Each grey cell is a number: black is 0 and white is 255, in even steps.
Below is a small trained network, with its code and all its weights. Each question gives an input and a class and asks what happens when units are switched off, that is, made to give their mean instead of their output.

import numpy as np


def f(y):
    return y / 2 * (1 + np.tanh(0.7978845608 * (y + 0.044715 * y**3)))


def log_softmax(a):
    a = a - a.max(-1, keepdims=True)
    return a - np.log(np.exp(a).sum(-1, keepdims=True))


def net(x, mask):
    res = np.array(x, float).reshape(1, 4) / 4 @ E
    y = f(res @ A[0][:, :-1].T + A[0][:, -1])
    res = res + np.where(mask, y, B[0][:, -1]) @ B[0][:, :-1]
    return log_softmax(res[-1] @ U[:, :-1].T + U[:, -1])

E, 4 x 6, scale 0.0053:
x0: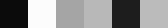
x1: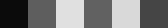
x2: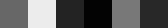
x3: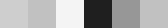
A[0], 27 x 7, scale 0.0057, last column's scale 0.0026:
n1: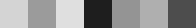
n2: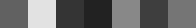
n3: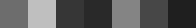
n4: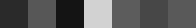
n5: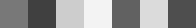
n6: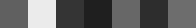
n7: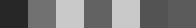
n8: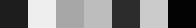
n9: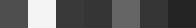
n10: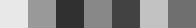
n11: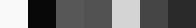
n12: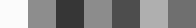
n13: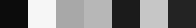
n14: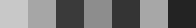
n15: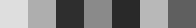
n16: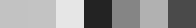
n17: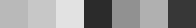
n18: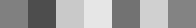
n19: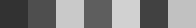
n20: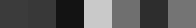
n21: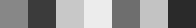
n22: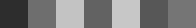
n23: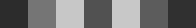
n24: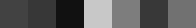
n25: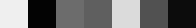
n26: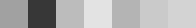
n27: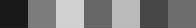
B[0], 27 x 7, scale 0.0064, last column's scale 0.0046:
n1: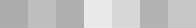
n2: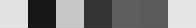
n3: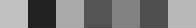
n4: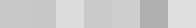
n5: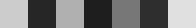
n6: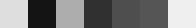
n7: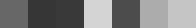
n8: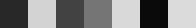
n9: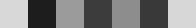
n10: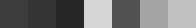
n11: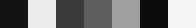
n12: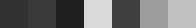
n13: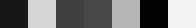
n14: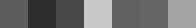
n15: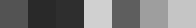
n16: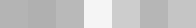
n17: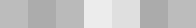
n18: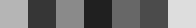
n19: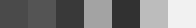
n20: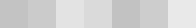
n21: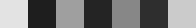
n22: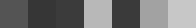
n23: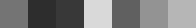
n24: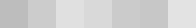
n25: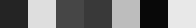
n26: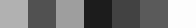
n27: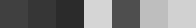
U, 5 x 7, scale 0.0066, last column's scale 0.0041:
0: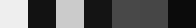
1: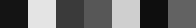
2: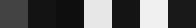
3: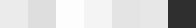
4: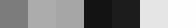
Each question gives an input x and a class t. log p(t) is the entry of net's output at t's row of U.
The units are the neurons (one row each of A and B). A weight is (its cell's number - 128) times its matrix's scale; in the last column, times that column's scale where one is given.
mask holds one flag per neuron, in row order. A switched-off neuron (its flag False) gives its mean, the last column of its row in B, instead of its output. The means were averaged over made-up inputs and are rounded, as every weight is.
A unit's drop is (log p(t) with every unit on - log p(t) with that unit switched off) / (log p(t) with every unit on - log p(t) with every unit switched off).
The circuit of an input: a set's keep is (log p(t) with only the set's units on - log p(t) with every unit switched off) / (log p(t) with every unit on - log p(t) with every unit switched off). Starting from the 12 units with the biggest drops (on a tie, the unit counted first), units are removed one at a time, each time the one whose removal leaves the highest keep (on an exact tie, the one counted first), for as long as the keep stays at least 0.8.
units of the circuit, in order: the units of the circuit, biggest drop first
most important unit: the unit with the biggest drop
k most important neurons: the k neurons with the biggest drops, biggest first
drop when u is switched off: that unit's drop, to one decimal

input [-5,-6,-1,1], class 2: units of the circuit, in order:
n12
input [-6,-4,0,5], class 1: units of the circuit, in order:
n11, n25
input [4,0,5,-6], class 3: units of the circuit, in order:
n4, n20
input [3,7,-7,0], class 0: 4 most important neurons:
n5, n21, n18, n26
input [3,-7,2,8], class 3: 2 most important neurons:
n16, n17
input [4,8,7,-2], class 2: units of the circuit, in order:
n27, n7
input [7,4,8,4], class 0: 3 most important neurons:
n6, n2, n9
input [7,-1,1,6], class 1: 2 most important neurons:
n13, n8
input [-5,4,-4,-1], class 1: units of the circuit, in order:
n25, n11
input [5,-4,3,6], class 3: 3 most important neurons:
n16, n17, n11
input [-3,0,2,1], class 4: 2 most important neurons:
n13, n8
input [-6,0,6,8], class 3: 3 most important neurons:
n1, n16, n17
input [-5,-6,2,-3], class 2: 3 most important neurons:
n12, n10, n13
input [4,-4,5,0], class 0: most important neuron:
n6
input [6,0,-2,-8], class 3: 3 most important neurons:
n4, n20, n24
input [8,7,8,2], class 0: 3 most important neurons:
n6, n2, n9
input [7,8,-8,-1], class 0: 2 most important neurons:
n5, n21
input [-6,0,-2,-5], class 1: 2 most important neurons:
n11, n25
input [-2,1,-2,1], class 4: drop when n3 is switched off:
0.1
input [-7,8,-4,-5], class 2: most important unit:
n19
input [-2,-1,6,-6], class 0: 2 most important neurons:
n6, n2
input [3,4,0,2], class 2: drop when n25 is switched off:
0.3
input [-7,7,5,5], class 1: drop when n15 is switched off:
0.2
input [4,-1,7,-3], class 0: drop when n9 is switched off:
0.0
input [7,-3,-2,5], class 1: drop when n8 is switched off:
0.1
